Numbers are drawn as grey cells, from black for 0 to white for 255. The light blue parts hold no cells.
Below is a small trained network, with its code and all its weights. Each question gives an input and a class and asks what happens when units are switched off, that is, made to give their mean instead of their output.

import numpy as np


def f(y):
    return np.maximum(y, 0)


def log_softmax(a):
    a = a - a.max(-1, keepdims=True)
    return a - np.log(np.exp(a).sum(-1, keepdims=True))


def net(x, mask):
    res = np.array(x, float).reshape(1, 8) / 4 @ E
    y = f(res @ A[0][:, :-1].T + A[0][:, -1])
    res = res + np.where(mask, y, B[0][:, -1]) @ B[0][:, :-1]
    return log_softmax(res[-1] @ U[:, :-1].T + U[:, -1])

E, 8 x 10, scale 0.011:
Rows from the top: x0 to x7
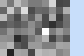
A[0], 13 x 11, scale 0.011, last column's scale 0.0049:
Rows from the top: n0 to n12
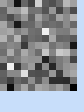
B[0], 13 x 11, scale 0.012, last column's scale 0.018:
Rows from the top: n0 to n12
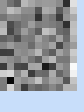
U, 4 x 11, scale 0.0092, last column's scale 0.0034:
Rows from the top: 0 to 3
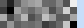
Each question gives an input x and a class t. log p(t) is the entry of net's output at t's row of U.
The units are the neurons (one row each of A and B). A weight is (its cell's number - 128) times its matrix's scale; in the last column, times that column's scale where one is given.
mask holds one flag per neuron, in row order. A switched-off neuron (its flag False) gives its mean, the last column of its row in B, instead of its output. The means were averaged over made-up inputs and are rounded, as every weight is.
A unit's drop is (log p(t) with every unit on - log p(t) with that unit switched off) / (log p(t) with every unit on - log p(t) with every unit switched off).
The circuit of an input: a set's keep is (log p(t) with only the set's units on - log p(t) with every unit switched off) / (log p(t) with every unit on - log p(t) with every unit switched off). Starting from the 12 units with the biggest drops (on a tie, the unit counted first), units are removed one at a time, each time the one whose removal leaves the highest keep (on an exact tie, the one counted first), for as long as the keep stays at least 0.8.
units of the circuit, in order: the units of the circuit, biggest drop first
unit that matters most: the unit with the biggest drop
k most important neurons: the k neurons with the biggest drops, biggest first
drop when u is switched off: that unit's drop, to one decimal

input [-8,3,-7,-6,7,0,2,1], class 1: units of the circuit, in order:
n7
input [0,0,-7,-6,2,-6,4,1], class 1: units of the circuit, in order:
n7; n0
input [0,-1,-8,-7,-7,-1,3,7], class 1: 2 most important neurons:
n10; n9
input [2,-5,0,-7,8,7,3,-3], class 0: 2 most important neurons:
n7; n10
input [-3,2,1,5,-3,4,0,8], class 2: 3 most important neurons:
n9; n7; n2
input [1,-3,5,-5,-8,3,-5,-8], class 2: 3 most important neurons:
n9; n7; n8
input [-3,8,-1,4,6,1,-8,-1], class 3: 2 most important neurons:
n9; n10
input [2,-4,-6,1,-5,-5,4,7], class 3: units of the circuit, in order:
n12; n0
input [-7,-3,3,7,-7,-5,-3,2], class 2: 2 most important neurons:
n9; n8
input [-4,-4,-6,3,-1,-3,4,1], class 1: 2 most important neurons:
n10; n0
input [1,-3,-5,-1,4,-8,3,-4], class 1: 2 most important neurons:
n0; n3
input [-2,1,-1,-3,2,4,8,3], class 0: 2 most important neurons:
n10; n7
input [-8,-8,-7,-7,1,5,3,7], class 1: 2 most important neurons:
n7; n10
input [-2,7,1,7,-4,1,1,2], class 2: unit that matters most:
n10
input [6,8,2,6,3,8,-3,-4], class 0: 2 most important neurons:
n9; n11
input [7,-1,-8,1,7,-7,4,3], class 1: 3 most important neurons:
n7; n10; n0
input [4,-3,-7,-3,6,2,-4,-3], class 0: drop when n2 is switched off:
0.1
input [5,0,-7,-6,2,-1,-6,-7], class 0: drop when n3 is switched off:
-0.1
